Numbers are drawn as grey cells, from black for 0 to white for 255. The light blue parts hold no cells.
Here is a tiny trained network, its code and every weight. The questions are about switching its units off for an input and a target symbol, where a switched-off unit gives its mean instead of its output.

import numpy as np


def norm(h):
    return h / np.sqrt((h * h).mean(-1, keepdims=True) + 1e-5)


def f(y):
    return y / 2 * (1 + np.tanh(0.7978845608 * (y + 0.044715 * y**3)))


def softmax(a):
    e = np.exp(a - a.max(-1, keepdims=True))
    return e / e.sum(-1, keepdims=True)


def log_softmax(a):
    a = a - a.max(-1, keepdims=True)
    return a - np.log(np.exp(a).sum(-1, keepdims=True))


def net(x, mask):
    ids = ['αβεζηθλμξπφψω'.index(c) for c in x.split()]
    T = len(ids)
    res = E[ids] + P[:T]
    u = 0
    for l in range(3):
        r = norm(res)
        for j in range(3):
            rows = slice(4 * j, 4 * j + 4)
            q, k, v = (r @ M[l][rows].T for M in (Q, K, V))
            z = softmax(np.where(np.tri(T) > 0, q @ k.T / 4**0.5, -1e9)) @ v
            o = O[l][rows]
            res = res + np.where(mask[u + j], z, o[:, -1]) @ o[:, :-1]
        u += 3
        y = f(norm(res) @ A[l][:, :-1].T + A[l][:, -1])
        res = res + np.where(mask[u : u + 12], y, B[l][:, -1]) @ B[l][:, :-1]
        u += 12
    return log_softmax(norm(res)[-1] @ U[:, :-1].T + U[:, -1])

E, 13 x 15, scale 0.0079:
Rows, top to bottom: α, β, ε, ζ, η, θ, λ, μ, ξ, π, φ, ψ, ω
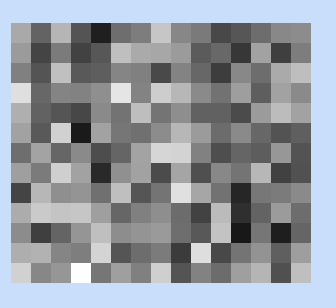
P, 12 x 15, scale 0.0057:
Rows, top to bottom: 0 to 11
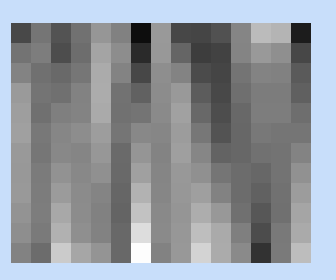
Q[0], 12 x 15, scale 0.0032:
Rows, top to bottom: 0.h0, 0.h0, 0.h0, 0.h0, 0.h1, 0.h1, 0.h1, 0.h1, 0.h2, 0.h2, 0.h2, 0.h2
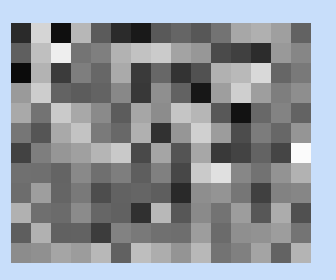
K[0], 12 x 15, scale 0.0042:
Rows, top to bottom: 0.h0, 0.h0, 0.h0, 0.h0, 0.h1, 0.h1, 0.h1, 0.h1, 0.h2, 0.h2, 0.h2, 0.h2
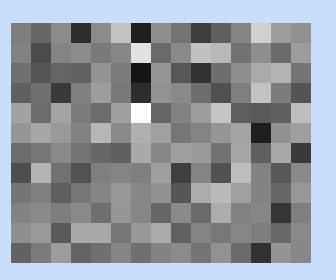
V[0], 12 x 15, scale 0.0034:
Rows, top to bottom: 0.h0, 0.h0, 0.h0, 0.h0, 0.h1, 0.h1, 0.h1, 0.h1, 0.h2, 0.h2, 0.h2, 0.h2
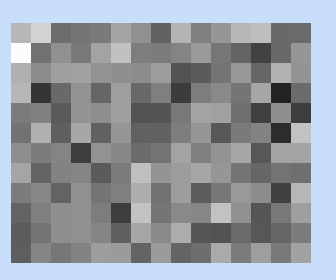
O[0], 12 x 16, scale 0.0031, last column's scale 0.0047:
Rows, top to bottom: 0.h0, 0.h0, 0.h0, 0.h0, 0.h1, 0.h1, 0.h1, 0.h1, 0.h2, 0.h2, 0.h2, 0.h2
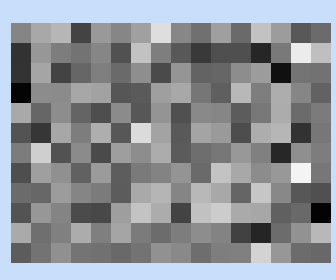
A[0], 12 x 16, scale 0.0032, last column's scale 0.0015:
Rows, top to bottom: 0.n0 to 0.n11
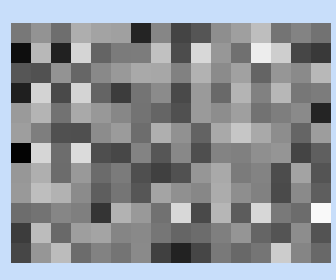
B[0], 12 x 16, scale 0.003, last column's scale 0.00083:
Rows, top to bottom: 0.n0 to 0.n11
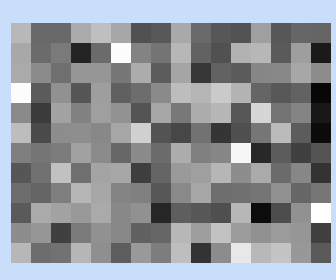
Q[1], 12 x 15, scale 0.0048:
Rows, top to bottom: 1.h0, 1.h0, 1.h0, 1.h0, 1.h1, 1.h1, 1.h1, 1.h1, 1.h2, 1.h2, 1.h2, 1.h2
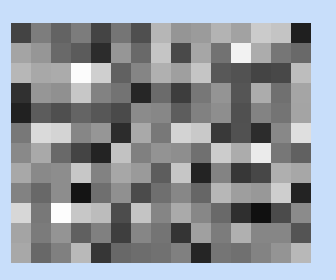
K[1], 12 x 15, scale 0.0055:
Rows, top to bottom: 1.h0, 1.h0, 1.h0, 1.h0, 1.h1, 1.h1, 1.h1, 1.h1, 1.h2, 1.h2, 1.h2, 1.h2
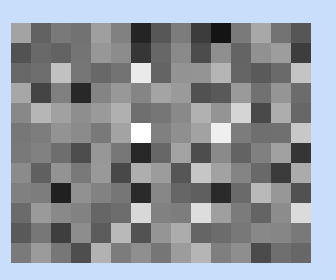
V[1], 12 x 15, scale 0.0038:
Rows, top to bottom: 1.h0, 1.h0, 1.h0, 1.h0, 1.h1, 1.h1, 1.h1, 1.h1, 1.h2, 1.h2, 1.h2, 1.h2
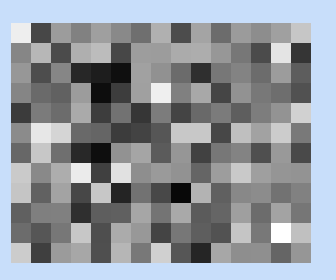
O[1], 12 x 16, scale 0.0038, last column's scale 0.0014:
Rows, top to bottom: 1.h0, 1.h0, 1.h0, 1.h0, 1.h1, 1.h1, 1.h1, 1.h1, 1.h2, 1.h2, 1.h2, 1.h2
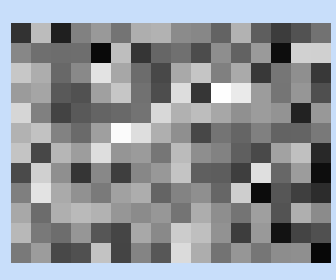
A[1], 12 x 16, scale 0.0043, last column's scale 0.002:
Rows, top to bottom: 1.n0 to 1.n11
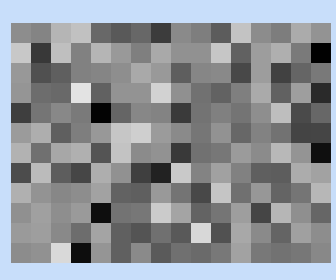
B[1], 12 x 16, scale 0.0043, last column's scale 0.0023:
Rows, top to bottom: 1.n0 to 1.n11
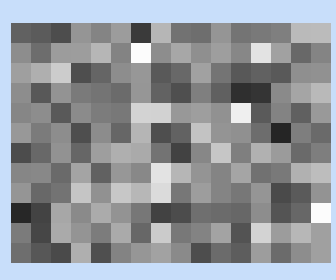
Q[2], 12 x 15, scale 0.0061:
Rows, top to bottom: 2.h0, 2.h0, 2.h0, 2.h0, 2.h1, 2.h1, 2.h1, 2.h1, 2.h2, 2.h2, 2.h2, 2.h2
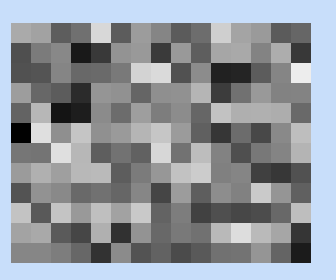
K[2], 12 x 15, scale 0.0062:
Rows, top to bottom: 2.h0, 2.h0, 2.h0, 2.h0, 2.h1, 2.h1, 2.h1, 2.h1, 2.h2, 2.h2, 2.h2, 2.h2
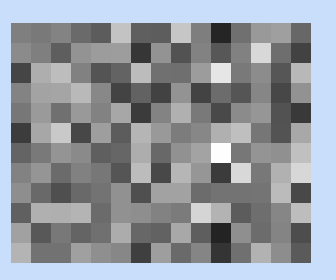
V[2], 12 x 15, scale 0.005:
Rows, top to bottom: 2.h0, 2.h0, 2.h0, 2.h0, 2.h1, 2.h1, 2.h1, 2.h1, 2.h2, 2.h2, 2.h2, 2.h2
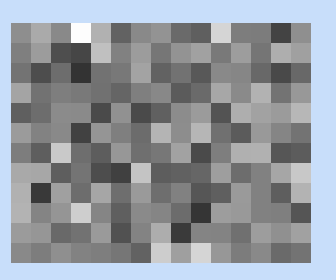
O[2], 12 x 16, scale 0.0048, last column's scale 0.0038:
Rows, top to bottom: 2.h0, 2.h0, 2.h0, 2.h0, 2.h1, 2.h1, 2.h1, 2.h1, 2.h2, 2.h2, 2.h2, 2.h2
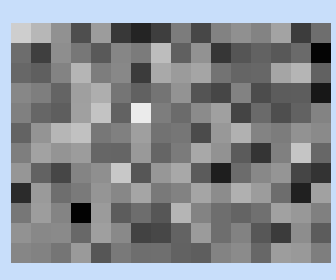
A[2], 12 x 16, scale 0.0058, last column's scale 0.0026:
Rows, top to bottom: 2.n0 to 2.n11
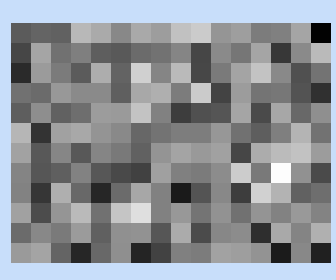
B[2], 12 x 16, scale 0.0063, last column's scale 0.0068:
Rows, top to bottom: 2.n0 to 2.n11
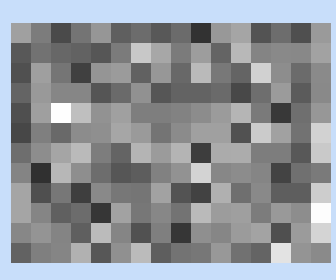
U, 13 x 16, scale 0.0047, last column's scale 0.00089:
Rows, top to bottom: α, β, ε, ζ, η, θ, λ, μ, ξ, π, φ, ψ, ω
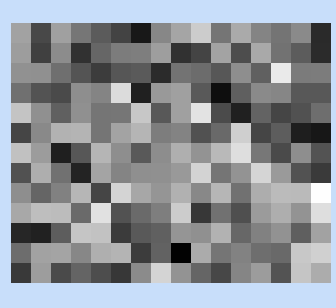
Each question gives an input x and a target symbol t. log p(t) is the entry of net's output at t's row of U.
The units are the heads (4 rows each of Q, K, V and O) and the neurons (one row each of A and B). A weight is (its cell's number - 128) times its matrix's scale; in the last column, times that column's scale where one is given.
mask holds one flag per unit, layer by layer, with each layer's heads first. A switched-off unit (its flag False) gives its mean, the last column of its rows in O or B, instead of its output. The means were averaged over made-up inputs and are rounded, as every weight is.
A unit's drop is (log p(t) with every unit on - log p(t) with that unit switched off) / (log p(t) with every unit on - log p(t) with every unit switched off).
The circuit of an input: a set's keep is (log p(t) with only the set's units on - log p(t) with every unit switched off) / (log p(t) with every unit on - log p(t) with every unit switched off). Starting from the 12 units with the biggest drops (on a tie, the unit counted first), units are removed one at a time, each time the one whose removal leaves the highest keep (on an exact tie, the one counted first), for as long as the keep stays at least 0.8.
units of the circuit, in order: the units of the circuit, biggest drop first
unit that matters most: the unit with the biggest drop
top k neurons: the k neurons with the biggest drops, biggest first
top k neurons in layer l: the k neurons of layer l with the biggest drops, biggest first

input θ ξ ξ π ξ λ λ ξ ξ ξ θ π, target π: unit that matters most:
2.h2
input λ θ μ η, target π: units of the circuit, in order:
(2.n9 2.h0)
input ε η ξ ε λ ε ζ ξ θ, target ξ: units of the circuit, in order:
(2.n5 2.h2)
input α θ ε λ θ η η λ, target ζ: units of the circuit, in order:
(2.h1 1.n9)
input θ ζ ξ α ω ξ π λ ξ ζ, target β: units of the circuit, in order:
(2.n8 1.h0 1.n9)
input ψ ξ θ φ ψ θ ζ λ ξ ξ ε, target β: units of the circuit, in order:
(2.n8 1.h0)
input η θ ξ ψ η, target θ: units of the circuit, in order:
(2.n4 1.h2)
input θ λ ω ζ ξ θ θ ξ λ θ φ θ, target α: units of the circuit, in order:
(2.h0 1.h1)
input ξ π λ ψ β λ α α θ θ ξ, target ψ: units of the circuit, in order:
(2.n10 1.h2)
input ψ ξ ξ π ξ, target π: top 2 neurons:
(2.n9 2.n6)
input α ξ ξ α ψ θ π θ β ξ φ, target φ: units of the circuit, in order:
(1.h1 2.h0)
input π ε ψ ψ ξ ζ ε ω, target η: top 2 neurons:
(0.n0 1.n3)
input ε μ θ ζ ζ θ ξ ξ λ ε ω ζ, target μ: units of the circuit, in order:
(1.h1 2.n2 1.h0)
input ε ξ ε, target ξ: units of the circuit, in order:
(2.h0)
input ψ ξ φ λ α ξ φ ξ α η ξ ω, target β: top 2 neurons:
(2.n8 1.n3)
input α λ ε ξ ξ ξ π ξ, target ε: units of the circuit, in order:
(2.h0 2.n11)
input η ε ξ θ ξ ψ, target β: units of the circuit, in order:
(2.n8 1.n10 1.h0)
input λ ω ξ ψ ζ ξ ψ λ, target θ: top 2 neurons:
(2.n4 1.n9)
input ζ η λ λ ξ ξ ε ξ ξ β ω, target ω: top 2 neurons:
(2.n1 0.n2)
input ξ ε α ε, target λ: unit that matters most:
2.n0
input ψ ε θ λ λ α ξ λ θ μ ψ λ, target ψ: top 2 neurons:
(2.n10 2.n6)
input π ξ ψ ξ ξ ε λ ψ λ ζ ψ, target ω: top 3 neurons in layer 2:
(2.n1 2.n10 2.n9)
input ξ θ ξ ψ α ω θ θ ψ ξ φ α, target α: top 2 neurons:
(2.n7 1.n4)
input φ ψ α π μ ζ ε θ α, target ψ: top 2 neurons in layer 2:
(2.n6 2.n10)
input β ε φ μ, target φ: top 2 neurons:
(2.n9 1.n0)
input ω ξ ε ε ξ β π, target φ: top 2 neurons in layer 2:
(2.n7 2.n5)
